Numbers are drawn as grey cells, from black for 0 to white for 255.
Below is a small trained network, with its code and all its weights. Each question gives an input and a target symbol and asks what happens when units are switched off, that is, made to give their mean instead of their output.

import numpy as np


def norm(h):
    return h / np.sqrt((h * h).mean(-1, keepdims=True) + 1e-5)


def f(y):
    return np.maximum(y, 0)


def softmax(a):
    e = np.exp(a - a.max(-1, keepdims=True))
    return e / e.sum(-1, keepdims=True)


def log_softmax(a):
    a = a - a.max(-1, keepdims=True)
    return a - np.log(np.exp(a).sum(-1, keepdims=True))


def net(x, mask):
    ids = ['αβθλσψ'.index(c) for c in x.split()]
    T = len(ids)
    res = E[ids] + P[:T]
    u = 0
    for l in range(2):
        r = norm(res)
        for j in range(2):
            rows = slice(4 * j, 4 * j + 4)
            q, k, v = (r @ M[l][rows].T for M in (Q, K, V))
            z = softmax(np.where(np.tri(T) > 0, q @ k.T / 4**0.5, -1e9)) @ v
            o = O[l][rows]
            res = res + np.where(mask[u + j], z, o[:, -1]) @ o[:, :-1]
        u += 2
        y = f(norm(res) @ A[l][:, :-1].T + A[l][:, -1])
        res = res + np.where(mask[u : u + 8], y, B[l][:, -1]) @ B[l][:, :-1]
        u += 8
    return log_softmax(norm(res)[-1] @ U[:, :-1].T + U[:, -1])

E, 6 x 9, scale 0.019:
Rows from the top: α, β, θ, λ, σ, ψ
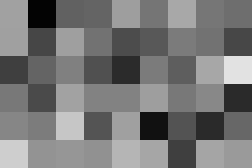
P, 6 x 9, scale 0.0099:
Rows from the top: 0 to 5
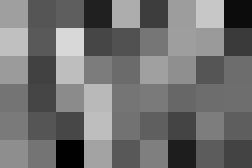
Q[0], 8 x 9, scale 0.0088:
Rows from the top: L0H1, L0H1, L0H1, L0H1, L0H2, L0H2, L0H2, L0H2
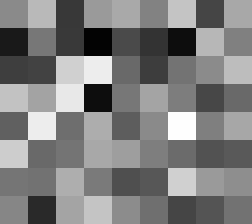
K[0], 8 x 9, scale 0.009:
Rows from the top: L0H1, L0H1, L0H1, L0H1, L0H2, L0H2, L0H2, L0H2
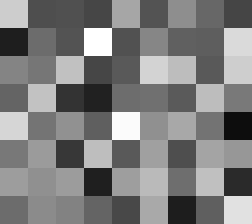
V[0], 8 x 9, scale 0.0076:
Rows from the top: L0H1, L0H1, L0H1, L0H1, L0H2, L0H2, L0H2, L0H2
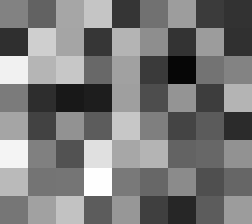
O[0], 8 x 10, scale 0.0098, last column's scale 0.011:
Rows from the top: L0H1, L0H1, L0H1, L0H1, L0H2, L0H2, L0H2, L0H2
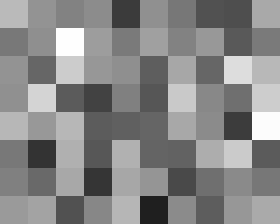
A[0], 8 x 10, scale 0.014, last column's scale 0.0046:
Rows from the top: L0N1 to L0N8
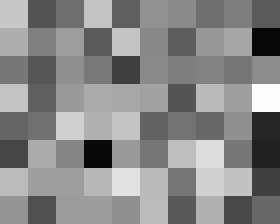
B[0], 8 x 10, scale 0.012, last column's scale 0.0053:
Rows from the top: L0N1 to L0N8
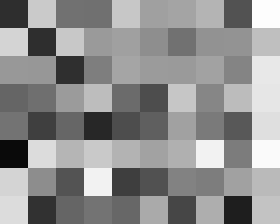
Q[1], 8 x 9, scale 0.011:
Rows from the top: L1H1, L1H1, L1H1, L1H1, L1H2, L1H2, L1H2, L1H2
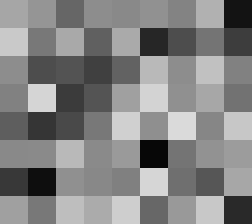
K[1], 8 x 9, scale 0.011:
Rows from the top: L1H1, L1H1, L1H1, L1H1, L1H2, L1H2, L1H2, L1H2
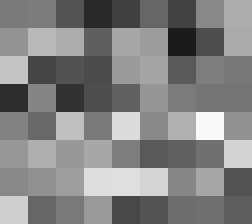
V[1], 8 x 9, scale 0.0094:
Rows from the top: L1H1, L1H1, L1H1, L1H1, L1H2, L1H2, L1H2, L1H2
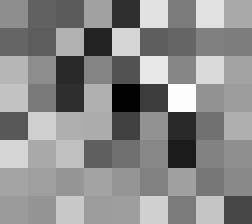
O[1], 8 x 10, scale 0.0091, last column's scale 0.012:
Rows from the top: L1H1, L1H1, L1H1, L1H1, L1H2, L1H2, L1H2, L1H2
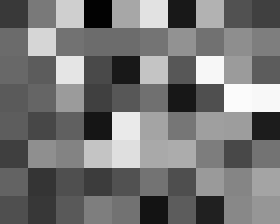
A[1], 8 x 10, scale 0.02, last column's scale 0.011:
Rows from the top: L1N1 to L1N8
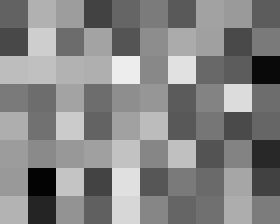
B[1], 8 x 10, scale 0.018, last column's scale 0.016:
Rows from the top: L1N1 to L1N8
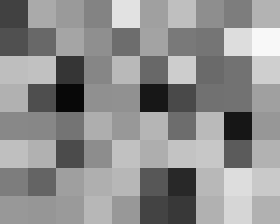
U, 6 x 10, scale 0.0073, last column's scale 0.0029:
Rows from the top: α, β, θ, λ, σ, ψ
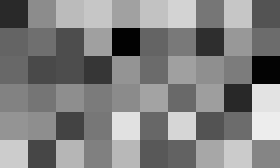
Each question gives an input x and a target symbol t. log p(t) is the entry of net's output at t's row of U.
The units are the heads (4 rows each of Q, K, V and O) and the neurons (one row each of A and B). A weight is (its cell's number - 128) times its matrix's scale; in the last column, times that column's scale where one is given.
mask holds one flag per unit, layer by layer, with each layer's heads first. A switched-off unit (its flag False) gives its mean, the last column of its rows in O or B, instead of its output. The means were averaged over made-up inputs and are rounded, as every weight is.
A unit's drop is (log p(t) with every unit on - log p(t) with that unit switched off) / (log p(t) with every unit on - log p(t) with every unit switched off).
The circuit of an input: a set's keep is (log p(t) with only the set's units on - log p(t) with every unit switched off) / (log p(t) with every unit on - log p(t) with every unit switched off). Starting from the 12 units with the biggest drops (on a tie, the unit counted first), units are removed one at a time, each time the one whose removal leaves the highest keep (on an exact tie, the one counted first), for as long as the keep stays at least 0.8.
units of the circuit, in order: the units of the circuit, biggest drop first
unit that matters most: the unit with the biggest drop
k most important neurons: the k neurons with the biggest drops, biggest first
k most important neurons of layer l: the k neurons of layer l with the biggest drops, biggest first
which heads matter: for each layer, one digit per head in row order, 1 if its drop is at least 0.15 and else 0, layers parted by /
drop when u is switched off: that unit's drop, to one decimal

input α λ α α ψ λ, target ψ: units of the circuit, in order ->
[L0H2]
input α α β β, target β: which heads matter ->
00 / 00
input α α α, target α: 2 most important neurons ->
[L0N6 L1N1]
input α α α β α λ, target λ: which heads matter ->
01 / 00
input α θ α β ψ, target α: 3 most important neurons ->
[L0N1 L1N1 L0N4]
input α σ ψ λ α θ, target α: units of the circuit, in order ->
[L0H1 L0N6 L1N2]
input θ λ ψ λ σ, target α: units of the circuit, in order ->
[L0H2 L0H1 L1H1 L1N1]
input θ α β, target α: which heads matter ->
10 / 10
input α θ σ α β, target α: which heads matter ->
01 / 11
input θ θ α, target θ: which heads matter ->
01 / 10
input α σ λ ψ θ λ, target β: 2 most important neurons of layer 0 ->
[L0N6 L0N8]
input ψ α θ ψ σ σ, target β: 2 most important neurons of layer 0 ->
[L0N6 L0N4]
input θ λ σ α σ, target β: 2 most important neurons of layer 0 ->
[L0N6 L0N3]
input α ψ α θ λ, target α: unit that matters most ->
L0H2
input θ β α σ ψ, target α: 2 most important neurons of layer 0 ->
[L0N1 L0N6]
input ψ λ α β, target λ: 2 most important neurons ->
[L0N8 L1N5]
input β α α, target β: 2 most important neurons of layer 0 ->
[L0N6 L0N7]
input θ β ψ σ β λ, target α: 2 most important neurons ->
[L0N1 L1N2]
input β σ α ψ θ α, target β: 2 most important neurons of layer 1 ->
[L1N1 L1N7]
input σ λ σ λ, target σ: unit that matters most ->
L1H1
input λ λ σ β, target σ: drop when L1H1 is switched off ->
0.1
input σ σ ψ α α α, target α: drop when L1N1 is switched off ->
0.1
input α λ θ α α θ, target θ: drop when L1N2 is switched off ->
0.2
